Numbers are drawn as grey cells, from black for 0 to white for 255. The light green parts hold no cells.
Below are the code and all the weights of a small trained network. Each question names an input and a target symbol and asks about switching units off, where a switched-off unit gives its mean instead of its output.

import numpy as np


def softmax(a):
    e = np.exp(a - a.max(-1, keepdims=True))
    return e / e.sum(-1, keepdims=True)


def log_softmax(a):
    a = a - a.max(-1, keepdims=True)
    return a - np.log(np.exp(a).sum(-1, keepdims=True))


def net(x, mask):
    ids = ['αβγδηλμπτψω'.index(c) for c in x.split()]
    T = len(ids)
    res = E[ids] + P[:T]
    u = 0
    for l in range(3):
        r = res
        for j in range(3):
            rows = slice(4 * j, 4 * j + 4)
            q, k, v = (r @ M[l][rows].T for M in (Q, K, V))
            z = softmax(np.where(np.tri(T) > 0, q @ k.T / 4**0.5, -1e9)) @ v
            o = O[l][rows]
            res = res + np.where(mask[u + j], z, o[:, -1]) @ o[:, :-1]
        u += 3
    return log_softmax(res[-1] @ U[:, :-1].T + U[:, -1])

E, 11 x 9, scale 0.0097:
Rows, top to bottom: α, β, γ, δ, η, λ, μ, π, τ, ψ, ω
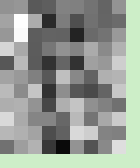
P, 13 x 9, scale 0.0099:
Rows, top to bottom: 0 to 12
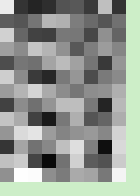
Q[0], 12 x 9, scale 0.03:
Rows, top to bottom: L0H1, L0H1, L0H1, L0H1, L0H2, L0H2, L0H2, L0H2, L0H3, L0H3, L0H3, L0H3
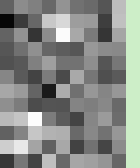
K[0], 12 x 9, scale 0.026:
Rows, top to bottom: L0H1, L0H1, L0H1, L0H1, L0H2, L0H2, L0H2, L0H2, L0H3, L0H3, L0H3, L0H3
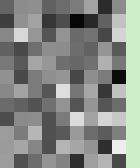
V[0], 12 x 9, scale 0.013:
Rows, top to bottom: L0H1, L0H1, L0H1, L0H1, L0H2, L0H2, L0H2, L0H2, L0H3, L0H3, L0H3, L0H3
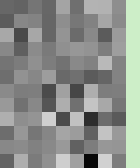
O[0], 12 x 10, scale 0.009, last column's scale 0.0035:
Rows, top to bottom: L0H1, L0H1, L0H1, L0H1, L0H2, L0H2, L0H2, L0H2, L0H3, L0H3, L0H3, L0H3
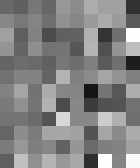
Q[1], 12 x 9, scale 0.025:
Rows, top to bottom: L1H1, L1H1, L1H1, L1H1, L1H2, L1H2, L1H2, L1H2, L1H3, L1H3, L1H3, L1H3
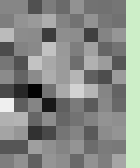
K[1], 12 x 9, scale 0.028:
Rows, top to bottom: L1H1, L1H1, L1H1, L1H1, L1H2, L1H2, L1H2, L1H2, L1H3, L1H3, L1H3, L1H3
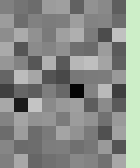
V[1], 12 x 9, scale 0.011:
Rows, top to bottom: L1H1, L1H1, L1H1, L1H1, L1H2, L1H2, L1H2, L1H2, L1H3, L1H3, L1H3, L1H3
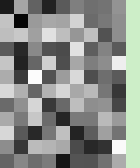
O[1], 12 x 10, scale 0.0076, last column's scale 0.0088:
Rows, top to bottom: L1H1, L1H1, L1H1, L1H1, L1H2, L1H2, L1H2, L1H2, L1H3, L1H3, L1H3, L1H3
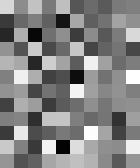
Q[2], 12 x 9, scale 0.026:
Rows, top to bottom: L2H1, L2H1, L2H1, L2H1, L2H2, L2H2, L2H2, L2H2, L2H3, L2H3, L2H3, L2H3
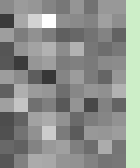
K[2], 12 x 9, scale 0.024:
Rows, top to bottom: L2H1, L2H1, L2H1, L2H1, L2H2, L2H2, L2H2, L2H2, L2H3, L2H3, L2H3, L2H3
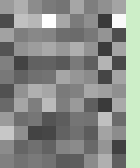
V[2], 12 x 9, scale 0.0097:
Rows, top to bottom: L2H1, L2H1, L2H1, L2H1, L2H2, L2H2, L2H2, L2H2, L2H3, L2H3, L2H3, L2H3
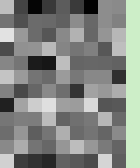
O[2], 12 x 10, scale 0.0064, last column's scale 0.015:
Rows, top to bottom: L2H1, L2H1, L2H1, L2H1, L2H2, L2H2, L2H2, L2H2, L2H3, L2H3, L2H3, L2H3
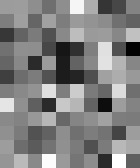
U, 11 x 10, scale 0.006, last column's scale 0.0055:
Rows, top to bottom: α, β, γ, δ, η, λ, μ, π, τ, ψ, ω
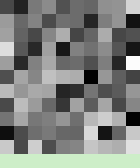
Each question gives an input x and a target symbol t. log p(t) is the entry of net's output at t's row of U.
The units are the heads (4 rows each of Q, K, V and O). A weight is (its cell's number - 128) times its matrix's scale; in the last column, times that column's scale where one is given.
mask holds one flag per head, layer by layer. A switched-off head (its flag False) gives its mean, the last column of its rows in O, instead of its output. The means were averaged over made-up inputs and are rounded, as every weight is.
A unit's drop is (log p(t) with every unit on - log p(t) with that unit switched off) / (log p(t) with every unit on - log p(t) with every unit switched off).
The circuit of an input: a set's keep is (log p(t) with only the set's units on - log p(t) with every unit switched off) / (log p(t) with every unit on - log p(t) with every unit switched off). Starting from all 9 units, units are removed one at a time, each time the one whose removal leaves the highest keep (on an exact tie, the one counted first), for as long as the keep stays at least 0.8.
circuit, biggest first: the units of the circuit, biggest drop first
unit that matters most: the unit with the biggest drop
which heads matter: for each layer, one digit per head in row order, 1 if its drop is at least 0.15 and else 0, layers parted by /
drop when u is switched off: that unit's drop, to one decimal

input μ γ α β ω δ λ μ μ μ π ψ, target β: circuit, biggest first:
(L1H3 L2H2)
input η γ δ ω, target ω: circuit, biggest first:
(L1H1 L0H2)
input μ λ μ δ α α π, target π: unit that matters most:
L1H2
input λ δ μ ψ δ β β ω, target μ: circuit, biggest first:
(L2H1 L1H2)
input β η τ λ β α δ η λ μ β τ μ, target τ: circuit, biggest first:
(L0H3 L1H1)
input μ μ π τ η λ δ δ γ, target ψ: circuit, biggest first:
(L1H1 L2H1)
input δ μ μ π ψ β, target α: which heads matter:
001 / 101 / 010
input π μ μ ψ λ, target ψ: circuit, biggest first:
(L0H1 L2H1)
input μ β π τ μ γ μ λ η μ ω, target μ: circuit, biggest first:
(L1H2 L2H1)
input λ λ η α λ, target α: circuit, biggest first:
(L1H2 L2H2)
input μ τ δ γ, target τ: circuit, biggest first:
(L0H3 L0H2 L2H3)
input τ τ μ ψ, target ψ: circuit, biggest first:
(L0H3 L2H1)
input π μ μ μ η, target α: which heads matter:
000 / 011 / 010
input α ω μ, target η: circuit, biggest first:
(L1H3 L1H1 L2H2)
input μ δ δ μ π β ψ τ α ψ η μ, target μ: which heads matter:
001 / 011 / 000
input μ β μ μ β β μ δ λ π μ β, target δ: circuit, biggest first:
(L1H3)
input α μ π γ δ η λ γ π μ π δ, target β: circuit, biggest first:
(L1H3 L2H3)
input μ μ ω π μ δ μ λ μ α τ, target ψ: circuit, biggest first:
(L1H1 L0H1)
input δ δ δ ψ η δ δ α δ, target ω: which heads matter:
010 / 001 / 000
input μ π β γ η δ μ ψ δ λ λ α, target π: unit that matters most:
L0H3
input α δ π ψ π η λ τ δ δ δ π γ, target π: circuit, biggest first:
(L1H2 L2H3)
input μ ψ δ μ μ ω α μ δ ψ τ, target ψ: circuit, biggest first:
(L0H1 L1H1)
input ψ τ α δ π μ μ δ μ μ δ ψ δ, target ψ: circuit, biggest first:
(L0H3 L2H1)
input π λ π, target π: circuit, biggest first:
(L0H3 L1H3 L2H1)
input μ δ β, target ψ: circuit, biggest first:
(L1H1 L2H1)
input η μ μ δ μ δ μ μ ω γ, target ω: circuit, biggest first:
(L1H1 L0H2)
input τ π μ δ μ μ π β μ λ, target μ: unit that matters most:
L2H1
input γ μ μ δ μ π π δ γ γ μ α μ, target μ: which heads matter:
000 / 111 / 100
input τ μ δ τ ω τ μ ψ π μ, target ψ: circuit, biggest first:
(L0H3 L2H1)
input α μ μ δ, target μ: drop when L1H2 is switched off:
0.1
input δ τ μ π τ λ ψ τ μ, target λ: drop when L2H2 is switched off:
0.2
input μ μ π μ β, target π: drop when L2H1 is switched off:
0.3
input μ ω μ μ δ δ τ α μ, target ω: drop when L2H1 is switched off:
0.0
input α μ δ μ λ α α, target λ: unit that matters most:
L0H3
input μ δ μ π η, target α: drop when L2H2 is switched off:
0.4
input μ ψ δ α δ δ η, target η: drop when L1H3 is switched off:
0.1
